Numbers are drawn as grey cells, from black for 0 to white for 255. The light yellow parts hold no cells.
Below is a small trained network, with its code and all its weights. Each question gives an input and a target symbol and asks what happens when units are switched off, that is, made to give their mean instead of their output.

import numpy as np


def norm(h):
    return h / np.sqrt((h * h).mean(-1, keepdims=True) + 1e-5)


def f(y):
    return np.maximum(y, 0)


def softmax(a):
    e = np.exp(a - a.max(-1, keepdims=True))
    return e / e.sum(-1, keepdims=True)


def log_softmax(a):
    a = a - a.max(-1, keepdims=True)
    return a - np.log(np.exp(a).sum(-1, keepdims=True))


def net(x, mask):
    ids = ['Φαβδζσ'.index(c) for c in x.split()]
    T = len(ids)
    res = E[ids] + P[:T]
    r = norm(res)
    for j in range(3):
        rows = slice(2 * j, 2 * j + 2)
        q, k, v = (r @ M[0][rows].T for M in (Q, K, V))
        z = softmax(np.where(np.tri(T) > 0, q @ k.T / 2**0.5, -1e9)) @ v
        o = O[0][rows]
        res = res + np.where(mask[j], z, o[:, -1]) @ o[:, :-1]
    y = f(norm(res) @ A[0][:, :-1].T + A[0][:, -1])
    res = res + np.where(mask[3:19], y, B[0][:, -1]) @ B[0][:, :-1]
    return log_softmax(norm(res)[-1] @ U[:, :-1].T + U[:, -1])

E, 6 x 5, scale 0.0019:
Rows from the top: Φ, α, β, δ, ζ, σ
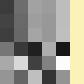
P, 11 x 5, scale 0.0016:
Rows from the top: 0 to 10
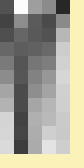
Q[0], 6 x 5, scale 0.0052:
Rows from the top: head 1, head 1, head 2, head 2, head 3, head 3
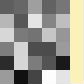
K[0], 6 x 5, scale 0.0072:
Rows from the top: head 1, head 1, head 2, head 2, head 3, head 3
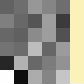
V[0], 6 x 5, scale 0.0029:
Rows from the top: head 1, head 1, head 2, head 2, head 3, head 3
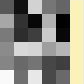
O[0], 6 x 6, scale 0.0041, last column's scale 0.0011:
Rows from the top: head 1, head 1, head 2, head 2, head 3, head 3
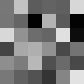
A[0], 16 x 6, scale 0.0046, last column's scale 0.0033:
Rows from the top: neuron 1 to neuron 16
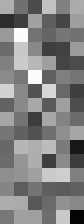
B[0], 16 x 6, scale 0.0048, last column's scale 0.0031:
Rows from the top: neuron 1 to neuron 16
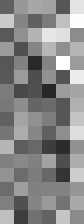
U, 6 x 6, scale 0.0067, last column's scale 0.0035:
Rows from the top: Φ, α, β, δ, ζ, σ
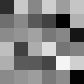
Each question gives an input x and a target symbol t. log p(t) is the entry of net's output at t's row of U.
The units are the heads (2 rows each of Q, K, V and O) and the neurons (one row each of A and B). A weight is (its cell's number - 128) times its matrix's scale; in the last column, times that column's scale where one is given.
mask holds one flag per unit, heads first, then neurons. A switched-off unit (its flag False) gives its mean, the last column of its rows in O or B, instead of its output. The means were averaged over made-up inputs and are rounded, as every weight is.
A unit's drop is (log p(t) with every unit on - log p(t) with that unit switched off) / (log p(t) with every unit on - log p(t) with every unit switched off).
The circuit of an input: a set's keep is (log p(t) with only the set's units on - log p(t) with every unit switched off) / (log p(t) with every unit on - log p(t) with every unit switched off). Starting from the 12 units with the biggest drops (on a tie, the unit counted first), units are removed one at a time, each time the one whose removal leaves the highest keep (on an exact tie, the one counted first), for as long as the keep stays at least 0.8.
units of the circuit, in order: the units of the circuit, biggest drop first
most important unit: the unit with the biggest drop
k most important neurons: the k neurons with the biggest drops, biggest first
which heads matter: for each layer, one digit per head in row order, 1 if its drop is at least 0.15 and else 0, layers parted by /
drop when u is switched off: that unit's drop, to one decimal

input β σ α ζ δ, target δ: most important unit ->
head 1
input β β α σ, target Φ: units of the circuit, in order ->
[head 2; head 3; neuron 13]
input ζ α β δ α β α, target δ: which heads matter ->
001
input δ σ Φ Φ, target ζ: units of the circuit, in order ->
[neuron 1; neuron 6]
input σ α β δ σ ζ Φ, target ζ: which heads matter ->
001
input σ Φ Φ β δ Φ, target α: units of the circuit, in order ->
[neuron 13; head 3; neuron 11]
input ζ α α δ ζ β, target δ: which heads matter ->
101
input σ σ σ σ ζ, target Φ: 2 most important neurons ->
[neuron 3; neuron 6]
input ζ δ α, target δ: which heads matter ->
101
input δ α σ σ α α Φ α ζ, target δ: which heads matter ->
000
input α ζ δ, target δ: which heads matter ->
101
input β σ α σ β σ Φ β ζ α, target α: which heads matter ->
100
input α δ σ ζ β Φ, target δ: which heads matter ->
101
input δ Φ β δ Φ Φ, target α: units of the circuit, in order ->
[neuron 13]
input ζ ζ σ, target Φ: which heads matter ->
111
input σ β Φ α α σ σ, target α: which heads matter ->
111
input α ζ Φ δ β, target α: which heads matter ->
001
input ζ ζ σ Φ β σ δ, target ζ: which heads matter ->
101
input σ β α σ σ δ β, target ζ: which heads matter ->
001
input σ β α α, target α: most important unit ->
neuron 11
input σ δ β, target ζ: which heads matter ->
100
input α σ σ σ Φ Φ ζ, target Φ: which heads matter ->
110
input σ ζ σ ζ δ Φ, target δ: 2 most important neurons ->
[neuron 13; neuron 6]
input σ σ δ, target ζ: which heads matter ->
000
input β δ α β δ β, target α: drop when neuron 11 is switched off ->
-0.1
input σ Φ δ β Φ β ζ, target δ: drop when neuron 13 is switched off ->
0.4
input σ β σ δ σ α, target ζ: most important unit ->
neuron 6
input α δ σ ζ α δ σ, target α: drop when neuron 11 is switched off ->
-0.1
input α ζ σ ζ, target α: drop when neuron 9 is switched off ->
0.0
